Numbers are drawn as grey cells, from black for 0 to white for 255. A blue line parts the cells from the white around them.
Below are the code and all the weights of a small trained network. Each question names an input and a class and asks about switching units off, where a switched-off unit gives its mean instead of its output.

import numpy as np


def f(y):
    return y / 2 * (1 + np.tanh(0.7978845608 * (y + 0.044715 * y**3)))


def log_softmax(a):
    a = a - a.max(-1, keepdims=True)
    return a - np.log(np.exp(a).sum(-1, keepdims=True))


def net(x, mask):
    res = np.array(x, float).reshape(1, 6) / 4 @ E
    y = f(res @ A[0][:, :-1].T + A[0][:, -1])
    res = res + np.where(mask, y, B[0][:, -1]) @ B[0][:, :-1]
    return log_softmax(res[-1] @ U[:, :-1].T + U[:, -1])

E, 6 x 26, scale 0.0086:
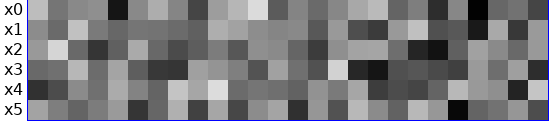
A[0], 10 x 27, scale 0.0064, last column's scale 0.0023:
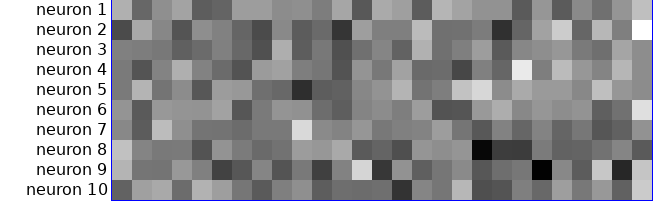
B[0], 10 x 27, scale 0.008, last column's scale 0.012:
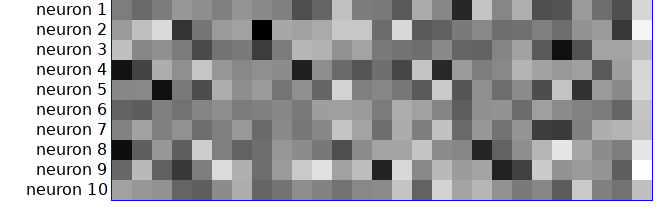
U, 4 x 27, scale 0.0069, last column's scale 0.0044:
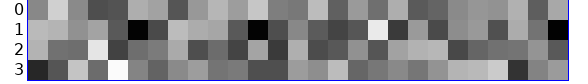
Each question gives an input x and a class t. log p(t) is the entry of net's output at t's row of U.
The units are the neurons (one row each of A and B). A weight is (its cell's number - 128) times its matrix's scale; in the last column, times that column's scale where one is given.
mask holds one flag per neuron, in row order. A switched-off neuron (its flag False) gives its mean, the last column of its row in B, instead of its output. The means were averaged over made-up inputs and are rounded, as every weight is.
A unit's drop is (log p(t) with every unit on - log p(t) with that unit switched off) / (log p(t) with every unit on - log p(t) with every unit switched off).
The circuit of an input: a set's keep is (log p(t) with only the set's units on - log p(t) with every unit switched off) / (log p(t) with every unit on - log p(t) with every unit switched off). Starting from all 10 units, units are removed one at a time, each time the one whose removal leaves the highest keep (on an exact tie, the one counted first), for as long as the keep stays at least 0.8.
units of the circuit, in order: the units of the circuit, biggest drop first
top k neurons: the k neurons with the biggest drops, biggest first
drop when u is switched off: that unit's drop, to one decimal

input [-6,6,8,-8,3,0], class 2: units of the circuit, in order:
[neuron 9; neuron 2; neuron 8]
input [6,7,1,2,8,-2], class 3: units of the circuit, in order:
[neuron 8]
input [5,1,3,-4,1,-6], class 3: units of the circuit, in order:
[neuron 8; neuron 2]
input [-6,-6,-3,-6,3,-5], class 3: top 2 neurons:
[neuron 4; neuron 9]
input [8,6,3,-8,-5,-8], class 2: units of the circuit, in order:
[neuron 9; neuron 1]
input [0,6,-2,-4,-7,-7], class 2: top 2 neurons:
[neuron 9; neuron 2]
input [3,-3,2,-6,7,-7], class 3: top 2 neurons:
[neuron 9; neuron 2]
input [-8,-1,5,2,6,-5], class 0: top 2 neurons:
[neuron 2; neuron 3]
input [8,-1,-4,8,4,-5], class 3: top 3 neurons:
[neuron 8; neuron 9; neuron 5]
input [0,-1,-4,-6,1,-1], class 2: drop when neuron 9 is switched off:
0.1
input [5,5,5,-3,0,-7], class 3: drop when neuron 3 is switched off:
0.0
